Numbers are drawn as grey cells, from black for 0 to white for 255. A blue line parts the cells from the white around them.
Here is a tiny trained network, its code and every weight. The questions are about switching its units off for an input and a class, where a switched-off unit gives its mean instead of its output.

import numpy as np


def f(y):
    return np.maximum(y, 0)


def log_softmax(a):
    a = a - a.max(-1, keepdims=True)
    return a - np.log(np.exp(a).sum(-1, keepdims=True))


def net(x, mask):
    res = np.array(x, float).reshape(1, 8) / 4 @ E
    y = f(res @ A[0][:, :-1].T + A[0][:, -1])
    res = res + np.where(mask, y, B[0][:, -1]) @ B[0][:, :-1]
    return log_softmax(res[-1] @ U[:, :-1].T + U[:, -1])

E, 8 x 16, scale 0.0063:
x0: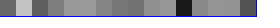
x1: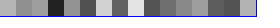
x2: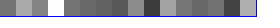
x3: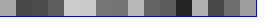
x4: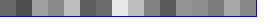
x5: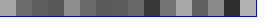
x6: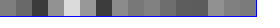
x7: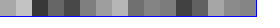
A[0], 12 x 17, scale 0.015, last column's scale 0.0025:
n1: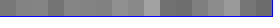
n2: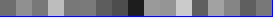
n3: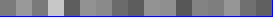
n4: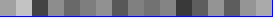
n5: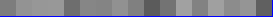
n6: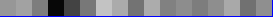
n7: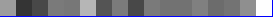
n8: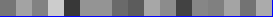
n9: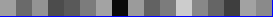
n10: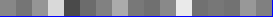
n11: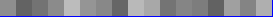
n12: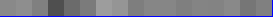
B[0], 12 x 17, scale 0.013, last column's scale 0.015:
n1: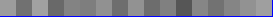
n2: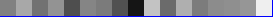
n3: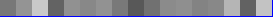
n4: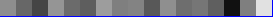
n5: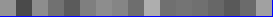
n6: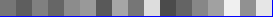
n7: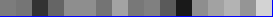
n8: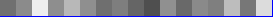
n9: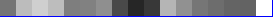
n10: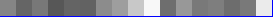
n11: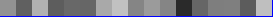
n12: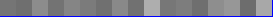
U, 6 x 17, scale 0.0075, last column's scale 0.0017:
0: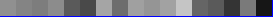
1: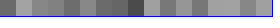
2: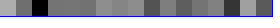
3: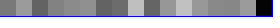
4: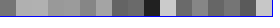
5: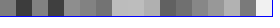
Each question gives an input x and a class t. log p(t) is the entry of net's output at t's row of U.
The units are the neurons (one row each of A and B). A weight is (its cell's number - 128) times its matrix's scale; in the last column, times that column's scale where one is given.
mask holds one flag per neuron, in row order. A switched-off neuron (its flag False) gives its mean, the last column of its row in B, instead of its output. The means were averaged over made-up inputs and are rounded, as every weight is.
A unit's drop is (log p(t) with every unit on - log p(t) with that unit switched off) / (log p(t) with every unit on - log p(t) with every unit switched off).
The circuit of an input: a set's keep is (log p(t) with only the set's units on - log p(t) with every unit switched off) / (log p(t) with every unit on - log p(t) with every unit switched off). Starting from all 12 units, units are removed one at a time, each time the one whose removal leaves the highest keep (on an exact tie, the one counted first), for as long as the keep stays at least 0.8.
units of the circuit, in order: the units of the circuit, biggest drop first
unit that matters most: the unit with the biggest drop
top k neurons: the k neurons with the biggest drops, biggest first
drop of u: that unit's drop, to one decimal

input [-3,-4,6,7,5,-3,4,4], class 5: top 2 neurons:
n9, n4
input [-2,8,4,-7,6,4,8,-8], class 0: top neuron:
n10
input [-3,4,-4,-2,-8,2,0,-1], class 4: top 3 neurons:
n9, n10, n2
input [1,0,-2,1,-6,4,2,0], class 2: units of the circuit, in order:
n8, n4
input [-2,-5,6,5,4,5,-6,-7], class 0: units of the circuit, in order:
n6, n10
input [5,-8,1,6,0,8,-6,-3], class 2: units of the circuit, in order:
n9, n6, n7, n10
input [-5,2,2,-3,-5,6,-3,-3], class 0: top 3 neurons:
n10, n8, n3
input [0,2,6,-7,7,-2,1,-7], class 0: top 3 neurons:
n6, n7, n8
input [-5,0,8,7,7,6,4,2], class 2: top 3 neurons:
n6, n8, n3
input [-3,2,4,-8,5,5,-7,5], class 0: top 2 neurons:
n10, n9
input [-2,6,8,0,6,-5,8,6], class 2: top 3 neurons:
n9, n6, n8
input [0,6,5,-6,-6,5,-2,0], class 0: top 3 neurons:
n10, n8, n4
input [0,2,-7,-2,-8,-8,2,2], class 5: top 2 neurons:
n6, n9
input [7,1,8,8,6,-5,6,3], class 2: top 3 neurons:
n9, n4, n6
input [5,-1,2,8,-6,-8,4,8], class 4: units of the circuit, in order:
n8
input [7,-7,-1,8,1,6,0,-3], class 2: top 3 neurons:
n6, n10, n8
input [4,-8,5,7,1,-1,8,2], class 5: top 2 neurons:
n9, n7
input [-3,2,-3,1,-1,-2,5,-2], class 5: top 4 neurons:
n9, n4, n2, n11
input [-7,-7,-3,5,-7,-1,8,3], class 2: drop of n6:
0.5
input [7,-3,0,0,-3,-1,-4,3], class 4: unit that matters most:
n8
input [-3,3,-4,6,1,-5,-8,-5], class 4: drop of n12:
-0.1
